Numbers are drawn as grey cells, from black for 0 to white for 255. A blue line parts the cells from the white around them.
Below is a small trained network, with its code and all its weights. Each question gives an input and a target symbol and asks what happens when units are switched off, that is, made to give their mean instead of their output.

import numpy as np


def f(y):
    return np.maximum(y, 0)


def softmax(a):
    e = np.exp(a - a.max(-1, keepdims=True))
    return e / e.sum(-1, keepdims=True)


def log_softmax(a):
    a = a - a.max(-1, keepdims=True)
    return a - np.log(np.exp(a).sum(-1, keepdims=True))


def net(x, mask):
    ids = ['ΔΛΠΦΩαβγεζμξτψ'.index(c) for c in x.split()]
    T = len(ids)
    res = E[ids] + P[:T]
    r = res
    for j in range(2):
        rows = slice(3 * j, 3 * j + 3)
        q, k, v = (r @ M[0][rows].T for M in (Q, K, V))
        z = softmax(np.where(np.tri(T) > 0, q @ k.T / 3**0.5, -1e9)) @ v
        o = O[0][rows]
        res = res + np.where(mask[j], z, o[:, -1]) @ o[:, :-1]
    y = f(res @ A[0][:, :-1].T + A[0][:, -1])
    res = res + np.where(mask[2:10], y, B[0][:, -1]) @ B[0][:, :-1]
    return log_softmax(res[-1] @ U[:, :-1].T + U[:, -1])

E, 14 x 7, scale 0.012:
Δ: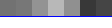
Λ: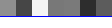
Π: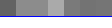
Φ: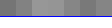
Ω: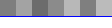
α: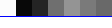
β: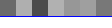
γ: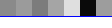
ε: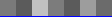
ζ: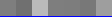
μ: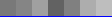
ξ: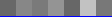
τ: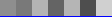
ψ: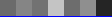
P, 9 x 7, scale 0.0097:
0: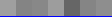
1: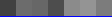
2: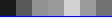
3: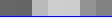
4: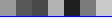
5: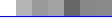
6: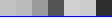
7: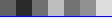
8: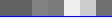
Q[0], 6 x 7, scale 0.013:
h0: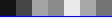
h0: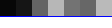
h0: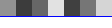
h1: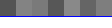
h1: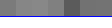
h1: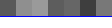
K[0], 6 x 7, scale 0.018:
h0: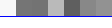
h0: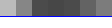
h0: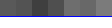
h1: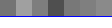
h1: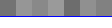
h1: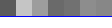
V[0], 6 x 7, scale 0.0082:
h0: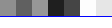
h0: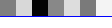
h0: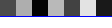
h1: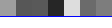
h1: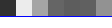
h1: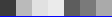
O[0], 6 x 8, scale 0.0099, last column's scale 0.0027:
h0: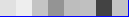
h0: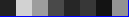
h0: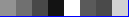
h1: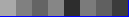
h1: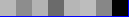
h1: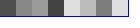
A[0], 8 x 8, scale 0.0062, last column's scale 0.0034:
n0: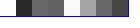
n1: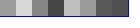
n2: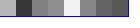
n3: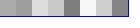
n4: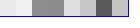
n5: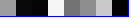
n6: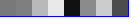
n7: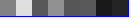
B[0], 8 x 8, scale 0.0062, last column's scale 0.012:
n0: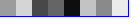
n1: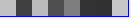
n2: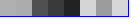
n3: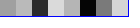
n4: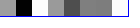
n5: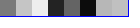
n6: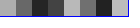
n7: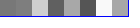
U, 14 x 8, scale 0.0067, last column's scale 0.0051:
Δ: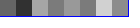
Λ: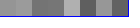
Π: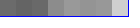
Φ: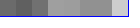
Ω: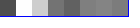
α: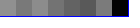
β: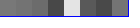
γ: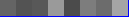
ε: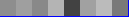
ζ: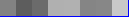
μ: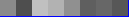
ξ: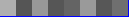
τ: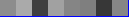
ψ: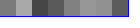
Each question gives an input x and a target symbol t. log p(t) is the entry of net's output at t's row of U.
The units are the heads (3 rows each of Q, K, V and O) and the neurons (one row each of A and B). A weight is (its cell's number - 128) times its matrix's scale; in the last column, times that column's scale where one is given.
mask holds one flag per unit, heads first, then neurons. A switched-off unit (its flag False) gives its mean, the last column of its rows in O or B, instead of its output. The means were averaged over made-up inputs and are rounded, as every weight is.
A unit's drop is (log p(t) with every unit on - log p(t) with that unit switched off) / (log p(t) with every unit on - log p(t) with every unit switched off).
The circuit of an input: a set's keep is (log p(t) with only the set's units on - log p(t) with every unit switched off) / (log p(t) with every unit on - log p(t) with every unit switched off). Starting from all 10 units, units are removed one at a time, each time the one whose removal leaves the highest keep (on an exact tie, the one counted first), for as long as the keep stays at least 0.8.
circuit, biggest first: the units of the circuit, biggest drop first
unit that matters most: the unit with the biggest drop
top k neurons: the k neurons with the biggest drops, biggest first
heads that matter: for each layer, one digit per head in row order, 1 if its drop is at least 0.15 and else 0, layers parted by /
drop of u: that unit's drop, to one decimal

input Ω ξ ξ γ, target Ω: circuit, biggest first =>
[h0]
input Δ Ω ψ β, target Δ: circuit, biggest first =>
[h0; n5]
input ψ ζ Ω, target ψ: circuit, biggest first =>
[h0; n0; n2; n4]
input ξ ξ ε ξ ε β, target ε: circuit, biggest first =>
[h0; n0; n6]
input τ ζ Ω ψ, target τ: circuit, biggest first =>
[h0; n6; n3]
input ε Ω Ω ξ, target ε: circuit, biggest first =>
[h0; n0; n2]
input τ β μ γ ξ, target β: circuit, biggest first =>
[h0; n0]
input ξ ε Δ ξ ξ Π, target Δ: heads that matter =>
10
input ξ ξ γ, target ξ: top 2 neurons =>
[n4; n2]
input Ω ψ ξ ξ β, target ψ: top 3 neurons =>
[n0; n4; n2]
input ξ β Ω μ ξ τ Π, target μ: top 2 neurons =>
[n4; n0]
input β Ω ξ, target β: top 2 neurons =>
[n0; n4]
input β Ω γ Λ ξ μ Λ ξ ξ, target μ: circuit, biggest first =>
[h0; n4; n0; n2]
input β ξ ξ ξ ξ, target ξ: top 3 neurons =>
[n4; n1; n3]
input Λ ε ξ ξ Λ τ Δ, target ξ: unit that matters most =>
n3
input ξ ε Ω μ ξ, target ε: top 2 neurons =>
[n0; n6]
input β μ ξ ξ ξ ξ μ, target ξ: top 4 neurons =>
[n4; n1; n0; n2]
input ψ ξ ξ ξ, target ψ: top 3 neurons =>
[n0; n2; n4]
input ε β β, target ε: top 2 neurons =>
[n0; n2]
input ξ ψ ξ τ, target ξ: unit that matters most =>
h0
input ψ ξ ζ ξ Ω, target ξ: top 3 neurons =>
[n4; n1; n3]
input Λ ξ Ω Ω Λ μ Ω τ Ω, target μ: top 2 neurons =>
[n4; n0]
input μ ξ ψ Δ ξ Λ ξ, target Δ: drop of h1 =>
0.0
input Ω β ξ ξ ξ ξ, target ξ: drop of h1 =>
0.2
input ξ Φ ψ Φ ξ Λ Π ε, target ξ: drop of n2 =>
0.1
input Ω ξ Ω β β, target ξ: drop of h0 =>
1.5
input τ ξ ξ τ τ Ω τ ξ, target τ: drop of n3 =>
0.2
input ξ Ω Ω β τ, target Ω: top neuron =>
[n4]
